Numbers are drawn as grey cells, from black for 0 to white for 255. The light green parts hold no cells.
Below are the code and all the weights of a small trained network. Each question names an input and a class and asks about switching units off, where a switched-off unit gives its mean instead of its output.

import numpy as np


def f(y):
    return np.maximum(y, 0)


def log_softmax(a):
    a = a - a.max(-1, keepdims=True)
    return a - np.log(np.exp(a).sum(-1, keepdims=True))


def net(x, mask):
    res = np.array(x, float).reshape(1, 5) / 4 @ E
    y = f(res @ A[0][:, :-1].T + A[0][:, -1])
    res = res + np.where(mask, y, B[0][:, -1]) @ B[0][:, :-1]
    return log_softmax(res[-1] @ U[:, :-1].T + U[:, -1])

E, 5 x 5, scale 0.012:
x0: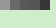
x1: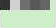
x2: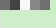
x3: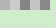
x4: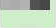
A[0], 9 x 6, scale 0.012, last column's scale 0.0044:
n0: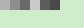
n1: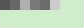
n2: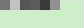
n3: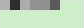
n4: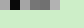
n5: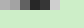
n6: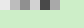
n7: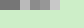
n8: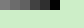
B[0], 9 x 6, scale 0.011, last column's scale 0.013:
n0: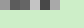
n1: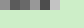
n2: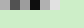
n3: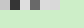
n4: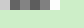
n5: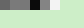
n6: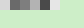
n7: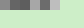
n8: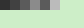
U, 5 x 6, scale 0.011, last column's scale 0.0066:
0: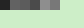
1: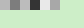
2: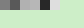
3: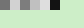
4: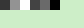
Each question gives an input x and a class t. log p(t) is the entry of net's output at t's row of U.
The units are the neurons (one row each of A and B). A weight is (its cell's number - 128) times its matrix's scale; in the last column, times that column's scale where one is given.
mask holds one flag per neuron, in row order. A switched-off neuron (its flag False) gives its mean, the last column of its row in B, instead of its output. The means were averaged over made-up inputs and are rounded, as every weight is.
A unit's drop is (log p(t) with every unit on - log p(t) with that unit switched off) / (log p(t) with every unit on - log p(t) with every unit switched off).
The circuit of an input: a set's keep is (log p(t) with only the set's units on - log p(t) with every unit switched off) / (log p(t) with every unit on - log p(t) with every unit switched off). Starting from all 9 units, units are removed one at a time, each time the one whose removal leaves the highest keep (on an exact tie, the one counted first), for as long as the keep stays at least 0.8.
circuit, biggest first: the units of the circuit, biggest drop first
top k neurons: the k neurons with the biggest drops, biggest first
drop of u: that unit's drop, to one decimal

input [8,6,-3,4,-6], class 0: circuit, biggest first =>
(n3)
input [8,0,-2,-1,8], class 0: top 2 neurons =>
(n8 n3)
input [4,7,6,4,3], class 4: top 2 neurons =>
(n3 n4)
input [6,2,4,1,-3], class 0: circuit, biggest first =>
(n6 n3)
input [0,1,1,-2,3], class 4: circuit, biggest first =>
(n3 n6 n4)
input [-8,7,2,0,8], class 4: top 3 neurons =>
(n3 n4 n6)
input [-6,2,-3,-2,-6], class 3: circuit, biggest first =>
(n5 n2 n4)
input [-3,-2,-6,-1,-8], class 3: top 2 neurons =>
(n5 n2)
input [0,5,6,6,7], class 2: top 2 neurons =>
(n6 n3)
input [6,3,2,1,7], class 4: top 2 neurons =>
(n8 n3)
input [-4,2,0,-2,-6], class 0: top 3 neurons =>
(n6 n3 n4)
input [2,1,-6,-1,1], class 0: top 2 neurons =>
(n3 n4)
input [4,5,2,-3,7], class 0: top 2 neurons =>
(n8 n3)
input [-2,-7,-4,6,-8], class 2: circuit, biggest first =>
(n0)
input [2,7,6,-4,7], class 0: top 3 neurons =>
(n8 n3 n1)
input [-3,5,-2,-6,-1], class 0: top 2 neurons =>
(n3 n4)
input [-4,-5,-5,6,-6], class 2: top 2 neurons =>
(n0 n6)
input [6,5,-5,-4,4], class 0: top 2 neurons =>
(n8 n3)
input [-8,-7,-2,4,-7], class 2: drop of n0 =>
0.5
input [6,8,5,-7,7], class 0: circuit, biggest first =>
(n8)
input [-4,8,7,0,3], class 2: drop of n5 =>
0.3
